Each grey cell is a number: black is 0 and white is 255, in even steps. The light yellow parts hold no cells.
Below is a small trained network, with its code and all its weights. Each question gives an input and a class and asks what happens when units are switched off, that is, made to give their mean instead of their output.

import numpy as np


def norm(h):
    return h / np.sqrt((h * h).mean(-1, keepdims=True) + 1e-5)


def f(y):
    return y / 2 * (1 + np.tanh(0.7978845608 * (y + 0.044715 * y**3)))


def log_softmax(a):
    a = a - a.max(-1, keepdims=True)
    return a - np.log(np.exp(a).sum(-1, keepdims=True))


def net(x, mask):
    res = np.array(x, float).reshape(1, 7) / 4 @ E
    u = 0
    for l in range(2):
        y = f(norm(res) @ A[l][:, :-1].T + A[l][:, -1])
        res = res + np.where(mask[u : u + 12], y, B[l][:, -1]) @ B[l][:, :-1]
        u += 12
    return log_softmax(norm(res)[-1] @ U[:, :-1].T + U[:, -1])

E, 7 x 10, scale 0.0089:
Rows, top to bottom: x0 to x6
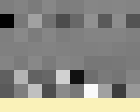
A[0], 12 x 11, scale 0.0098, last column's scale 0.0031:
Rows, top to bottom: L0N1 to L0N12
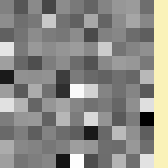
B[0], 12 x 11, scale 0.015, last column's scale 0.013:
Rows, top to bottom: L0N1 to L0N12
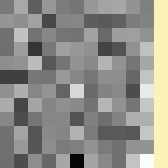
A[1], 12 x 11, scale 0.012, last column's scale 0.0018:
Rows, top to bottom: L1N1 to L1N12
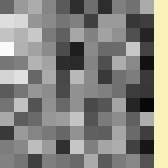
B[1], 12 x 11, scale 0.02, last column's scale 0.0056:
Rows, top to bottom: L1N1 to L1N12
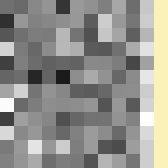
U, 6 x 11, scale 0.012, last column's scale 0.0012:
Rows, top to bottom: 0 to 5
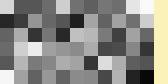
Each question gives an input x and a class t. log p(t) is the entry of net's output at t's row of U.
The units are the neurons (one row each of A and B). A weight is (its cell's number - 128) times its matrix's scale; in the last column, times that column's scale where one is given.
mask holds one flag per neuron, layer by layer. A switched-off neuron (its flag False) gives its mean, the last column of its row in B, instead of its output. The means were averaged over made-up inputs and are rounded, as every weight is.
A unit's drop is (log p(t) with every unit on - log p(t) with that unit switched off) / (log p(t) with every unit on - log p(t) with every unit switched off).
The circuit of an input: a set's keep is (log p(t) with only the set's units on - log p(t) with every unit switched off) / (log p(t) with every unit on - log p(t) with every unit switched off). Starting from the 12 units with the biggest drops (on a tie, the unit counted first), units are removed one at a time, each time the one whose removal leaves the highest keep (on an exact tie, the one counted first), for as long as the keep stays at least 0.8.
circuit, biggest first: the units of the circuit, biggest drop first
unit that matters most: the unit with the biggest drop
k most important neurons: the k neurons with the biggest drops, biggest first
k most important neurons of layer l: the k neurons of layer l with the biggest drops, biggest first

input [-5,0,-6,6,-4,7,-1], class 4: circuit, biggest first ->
(L0N12)
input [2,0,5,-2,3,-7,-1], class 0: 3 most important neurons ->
(L0N12, L1N4, L0N6)
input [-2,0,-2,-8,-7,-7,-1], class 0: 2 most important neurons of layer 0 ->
(L0N12, L0N6)
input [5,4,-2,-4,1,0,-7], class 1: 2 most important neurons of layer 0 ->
(L0N12, L0N7)
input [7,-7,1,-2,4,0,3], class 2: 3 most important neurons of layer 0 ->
(L0N12, L0N4, L0N6)
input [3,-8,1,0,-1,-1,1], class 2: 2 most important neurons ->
(L0N4, L0N12)
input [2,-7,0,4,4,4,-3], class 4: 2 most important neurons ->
(L0N12, L0N8)
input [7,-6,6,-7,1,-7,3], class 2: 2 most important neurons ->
(L0N7, L0N4)
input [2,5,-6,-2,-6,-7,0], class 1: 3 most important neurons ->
(L0N12, L0N10, L0N5)
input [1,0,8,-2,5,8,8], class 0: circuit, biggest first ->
(L1N4, L0N6, L0N9)
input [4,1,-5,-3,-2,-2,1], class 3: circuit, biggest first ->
(L0N7, L1N11)
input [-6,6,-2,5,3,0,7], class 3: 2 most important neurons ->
(L0N12, L1N7)
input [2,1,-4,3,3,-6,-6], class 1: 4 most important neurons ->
(L0N12, L1N5, L1N1, L0N8)
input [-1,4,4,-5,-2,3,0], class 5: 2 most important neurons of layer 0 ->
(L0N12, L0N8)
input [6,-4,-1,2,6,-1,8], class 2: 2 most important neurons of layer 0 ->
(L0N12, L0N7)
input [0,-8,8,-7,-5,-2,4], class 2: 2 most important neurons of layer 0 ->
(L0N4, L0N12)
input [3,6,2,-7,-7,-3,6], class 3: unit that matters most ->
L1N11
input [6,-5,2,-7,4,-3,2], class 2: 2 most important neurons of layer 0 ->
(L0N4, L0N7)
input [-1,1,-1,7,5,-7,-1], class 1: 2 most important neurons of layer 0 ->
(L0N12, L0N8)
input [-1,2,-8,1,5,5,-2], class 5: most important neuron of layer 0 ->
(L0N12)
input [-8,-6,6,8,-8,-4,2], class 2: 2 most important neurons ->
(L0N4, L0N7)
